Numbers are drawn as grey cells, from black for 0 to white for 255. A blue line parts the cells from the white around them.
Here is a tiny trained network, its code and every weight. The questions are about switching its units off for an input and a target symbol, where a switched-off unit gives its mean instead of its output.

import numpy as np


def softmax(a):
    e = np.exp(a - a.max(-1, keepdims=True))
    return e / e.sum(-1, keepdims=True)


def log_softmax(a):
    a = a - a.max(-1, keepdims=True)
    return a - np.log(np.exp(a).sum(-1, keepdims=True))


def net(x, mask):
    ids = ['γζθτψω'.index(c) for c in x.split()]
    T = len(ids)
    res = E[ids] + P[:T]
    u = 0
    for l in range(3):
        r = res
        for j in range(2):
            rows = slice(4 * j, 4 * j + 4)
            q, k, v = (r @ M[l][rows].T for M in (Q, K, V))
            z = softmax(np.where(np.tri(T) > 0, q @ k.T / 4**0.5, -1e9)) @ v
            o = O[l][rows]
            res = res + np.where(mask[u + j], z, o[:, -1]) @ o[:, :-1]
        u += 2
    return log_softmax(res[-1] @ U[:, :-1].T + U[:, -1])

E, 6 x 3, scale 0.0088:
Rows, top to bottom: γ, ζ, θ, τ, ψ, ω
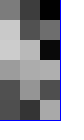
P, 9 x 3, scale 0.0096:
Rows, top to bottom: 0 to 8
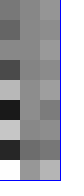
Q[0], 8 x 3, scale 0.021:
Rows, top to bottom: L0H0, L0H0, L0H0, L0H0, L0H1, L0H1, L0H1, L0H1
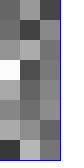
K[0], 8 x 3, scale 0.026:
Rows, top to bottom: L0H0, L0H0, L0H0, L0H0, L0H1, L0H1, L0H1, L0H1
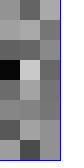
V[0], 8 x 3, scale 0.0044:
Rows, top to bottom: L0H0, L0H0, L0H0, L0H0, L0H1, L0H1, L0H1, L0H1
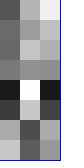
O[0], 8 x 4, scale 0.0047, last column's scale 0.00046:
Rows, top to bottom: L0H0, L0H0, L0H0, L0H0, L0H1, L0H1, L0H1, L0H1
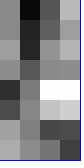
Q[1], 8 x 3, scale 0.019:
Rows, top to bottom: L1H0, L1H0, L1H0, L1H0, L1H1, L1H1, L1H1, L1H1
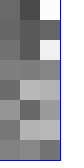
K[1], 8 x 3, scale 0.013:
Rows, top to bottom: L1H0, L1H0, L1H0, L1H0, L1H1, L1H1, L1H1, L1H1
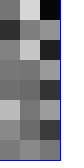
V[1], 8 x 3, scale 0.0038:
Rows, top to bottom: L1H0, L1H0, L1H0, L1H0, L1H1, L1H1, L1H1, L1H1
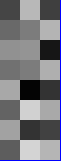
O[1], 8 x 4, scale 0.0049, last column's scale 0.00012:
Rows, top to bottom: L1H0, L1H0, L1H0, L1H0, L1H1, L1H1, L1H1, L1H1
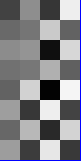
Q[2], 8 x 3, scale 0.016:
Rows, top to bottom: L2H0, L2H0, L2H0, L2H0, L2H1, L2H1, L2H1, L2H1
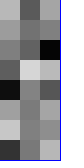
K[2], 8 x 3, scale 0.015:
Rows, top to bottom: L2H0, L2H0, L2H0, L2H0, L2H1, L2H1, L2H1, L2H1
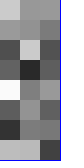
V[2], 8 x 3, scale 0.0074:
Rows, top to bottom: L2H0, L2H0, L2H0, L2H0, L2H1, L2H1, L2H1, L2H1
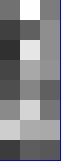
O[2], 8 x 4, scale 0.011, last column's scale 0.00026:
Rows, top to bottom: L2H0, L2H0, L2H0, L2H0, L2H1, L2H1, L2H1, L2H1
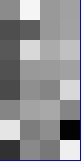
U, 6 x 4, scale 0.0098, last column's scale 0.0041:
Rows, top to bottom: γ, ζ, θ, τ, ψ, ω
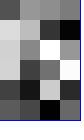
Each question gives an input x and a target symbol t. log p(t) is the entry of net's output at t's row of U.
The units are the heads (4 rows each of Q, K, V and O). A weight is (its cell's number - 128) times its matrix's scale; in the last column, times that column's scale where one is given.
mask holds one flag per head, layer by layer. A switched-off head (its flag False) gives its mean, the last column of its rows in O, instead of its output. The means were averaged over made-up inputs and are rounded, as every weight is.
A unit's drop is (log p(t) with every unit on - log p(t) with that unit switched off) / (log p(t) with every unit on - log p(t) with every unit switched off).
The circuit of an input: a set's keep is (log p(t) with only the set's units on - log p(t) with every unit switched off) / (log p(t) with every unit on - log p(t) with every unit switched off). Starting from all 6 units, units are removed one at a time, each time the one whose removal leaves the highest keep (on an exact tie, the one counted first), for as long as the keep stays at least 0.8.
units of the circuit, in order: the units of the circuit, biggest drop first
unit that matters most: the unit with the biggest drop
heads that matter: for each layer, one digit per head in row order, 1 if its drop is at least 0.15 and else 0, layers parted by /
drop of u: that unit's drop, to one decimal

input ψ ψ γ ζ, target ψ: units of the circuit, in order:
L0H1, L2H0, L2H1
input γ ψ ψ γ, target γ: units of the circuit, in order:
L2H0, L0H0
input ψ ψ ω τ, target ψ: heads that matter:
01 / 01 / 10
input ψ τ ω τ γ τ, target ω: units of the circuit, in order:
L2H0, L0H0, L1H1
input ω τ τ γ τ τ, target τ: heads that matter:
00 / 00 / 11
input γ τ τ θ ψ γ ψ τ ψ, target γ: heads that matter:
00 / 00 / 01
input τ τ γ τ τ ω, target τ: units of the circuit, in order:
L2H1
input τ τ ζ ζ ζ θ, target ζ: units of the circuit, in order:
L2H0, L0H1, L2H1
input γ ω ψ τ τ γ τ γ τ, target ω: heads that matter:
10 / 01 / 11
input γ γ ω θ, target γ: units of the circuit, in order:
L2H0, L2H1, L1H0, L0H0
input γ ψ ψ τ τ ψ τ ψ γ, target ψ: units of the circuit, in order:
L2H1, L0H1
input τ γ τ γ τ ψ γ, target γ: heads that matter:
10 / 01 / 11
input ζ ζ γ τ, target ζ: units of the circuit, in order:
L0H1, L1H1, L2H0
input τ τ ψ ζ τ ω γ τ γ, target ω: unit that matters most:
L2H1
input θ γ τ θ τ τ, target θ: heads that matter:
10 / 00 / 11
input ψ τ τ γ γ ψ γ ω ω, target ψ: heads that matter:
01 / 00 / 11
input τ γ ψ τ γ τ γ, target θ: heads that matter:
10 / 01 / 10
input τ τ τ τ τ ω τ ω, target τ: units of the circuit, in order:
L2H1, L0H1
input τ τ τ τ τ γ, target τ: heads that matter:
00 / 00 / 01
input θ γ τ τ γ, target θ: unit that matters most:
L2H0
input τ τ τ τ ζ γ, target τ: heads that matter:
00 / 10 / 01
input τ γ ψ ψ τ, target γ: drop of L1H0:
0.0
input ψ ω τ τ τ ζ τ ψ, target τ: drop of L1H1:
0.2
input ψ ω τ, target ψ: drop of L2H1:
0.3
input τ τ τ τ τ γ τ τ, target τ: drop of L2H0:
0.2
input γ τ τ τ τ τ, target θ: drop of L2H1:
0.6
